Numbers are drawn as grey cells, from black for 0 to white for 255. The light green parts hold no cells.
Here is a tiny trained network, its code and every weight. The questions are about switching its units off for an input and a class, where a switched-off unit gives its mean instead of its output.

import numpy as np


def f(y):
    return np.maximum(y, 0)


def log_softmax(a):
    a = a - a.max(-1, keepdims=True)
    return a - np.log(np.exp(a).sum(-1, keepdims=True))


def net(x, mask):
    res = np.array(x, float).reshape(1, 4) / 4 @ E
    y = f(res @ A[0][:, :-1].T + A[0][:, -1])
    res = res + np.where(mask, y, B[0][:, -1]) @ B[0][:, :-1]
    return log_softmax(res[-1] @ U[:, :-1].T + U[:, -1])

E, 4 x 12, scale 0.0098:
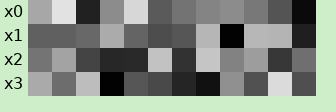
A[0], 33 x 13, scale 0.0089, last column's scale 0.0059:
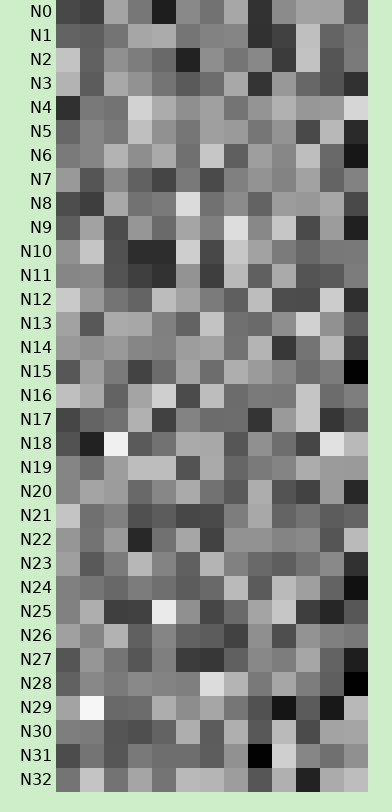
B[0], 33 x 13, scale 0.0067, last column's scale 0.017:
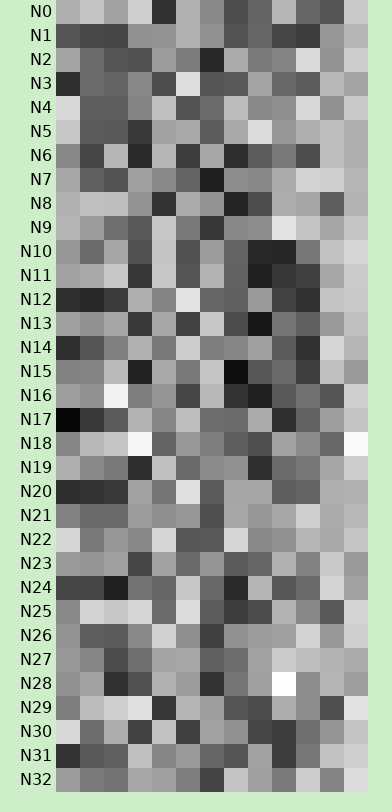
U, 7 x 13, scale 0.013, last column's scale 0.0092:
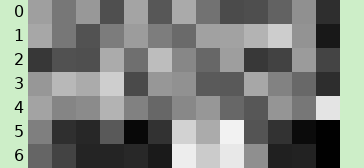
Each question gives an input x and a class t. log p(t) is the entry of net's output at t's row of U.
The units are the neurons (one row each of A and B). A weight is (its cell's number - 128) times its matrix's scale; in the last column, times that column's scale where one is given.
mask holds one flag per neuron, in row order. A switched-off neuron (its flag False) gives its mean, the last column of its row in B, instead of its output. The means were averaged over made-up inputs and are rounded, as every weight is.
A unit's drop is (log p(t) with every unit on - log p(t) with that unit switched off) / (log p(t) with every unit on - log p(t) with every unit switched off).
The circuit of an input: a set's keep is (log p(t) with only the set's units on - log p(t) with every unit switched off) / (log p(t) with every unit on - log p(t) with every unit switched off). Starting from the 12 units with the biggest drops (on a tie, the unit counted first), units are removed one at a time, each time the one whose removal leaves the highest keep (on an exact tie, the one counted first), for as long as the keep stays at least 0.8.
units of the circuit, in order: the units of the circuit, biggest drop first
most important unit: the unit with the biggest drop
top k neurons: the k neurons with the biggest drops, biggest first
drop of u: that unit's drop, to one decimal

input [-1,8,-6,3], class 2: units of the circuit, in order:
N17
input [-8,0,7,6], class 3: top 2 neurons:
N0, N18
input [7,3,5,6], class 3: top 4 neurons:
N25, N29, N11, N4
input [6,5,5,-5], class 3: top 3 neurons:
N25, N29, N19
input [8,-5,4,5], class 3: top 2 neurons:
N25, N29
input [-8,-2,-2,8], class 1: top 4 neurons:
N26, N2, N7, N29
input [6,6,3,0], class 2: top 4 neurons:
N31, N24, N17, N18
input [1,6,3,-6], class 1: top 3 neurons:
N9, N32, N12
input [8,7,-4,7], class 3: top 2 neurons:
N29, N16
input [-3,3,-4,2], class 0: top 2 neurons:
N13, N29
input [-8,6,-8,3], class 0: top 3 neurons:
N13, N19, N6
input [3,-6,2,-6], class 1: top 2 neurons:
N9, N32
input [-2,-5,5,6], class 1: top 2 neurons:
N22, N21
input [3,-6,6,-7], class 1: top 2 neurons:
N9, N32
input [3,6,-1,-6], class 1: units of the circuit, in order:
N28
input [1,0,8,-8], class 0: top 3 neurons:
N11, N10, N30
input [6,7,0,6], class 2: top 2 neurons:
N17, N31
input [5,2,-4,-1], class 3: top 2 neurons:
N29, N10
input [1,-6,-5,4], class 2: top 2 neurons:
N12, N14
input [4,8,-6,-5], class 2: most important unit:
N17
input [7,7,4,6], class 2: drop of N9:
0.1
